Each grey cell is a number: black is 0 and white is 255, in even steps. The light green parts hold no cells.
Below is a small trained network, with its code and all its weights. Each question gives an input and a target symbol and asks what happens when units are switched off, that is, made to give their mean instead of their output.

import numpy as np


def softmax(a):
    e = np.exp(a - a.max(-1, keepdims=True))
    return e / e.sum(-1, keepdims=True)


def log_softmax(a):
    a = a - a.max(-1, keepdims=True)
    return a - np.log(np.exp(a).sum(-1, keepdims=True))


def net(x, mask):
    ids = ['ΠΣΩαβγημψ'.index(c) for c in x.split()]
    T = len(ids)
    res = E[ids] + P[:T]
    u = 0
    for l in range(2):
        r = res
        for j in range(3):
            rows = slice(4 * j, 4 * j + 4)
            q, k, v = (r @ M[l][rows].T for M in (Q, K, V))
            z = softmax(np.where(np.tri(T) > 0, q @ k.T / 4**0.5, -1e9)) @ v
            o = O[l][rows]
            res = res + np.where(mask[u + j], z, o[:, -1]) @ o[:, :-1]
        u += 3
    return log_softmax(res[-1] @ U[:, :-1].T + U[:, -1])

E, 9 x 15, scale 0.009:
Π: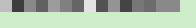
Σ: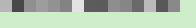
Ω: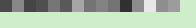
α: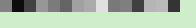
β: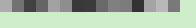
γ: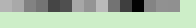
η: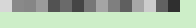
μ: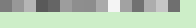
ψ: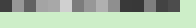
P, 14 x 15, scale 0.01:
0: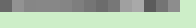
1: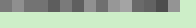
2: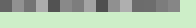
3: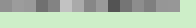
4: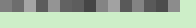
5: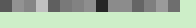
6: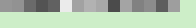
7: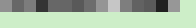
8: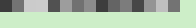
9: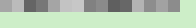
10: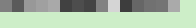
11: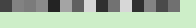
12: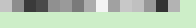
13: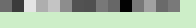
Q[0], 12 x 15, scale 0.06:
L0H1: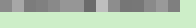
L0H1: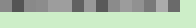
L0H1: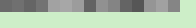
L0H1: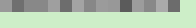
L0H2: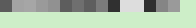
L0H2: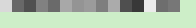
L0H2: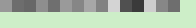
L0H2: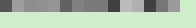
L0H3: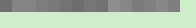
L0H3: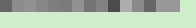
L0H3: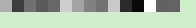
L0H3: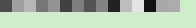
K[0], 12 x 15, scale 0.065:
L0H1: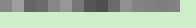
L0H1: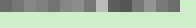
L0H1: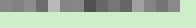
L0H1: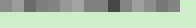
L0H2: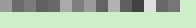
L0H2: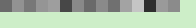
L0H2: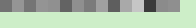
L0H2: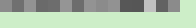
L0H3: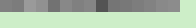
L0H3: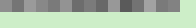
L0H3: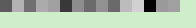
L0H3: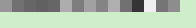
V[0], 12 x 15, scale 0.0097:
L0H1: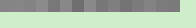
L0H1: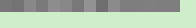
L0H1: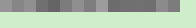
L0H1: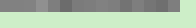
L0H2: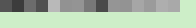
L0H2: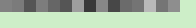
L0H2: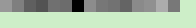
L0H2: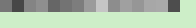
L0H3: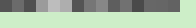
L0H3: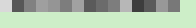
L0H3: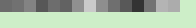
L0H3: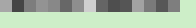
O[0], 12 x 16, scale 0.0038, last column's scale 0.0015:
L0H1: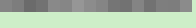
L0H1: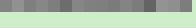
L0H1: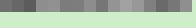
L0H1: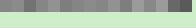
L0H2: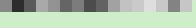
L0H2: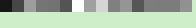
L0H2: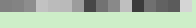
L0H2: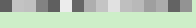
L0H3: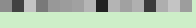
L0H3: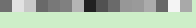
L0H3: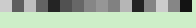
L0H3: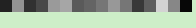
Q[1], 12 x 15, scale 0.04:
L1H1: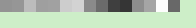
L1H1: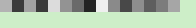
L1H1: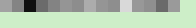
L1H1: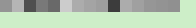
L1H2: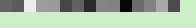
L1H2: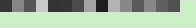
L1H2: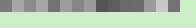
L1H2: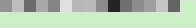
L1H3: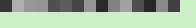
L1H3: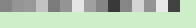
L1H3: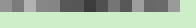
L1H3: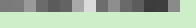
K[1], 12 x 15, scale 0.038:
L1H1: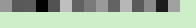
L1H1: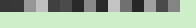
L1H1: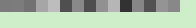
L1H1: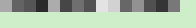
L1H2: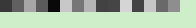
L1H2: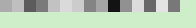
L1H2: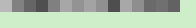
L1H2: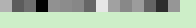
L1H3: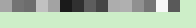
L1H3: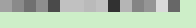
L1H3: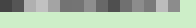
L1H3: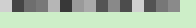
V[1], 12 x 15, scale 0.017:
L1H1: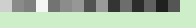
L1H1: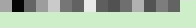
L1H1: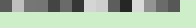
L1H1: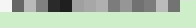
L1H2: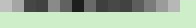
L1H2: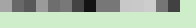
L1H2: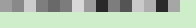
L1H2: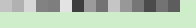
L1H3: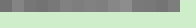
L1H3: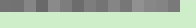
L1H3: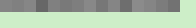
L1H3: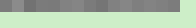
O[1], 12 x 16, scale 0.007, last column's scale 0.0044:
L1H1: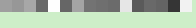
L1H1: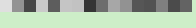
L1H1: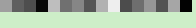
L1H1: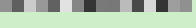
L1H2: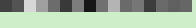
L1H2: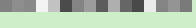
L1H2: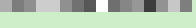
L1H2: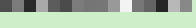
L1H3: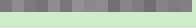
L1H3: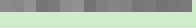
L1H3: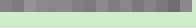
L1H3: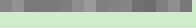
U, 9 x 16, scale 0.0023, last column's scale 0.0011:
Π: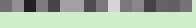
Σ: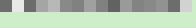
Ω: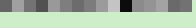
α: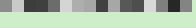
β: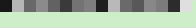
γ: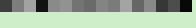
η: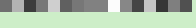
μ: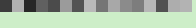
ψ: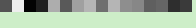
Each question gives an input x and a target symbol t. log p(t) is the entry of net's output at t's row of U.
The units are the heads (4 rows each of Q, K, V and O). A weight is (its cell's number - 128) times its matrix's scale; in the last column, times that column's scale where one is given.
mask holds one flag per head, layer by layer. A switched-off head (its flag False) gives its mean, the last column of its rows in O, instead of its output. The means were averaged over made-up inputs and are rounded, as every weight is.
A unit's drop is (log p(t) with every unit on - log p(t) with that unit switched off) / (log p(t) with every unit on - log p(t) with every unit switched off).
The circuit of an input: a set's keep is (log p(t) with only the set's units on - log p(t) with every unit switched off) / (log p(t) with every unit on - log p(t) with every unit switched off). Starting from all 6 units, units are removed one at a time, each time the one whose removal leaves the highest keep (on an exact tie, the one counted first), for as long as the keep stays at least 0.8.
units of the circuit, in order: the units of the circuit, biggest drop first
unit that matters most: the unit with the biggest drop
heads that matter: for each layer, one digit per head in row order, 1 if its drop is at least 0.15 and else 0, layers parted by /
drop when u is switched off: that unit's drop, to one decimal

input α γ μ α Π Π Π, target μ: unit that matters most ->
L0H2
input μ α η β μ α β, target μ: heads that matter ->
000 / 110
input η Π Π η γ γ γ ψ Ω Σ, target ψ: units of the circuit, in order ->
L1H1, L0H3
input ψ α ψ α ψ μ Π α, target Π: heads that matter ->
011 / 110
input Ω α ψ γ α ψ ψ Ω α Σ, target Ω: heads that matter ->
000 / 110
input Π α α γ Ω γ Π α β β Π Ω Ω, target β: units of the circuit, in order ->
L1H2, L0H3, L0H2
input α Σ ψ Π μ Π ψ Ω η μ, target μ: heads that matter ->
011 / 100
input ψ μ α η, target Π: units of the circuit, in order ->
L0H3, L0H2, L1H2, L1H1
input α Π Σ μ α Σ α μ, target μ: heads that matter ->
011 / 110
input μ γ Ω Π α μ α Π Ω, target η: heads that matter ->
011 / 100
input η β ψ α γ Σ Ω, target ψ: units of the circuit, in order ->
L0H3, L1H1, L0H2
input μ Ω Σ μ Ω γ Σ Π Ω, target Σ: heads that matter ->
000 / 010
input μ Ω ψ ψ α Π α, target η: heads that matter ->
011 / 110
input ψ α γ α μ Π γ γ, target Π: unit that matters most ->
L1H1
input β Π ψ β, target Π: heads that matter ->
000 / 110
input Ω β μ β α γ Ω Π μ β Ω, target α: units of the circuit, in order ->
L1H2, L0H3, L0H2
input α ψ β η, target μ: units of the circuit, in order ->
L0H2, L1H2
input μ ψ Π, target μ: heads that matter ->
000 / 110
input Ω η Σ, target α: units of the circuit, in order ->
L0H3, L1H2, L0H2
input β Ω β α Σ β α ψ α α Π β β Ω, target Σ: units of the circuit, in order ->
L1H1, L0H2
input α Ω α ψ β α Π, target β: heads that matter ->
000 / 010
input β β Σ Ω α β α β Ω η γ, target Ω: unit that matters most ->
L1H2
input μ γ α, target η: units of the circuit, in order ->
L0H3, L1H2, L0H2
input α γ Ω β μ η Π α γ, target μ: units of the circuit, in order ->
L0H2, L1H2, L1H1, L0H3
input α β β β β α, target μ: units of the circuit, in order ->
L0H2, L1H1, L0H3
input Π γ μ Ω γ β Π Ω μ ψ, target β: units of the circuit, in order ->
L1H2, L0H2, L0H3
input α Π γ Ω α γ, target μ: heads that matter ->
011 / 100
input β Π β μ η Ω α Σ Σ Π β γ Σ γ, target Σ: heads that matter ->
011 / 110
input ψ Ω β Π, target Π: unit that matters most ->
L0H3
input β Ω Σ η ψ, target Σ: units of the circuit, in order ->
L1H1, L1H2
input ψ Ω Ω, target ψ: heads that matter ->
000 / 100
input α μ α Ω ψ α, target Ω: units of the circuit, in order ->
L1H1, L1H2
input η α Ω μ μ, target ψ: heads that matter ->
011 / 100
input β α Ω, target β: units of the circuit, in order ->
L1H2
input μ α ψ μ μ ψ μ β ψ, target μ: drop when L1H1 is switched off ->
0.3
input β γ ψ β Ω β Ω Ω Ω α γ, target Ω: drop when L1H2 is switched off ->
1.0
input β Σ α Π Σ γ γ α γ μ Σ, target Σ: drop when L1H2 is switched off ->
0.2
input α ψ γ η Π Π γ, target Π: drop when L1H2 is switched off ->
0.5
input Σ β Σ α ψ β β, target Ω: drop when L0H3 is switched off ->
0.3
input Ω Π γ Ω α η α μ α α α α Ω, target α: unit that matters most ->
L1H2
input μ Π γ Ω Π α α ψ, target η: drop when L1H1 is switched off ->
0.6
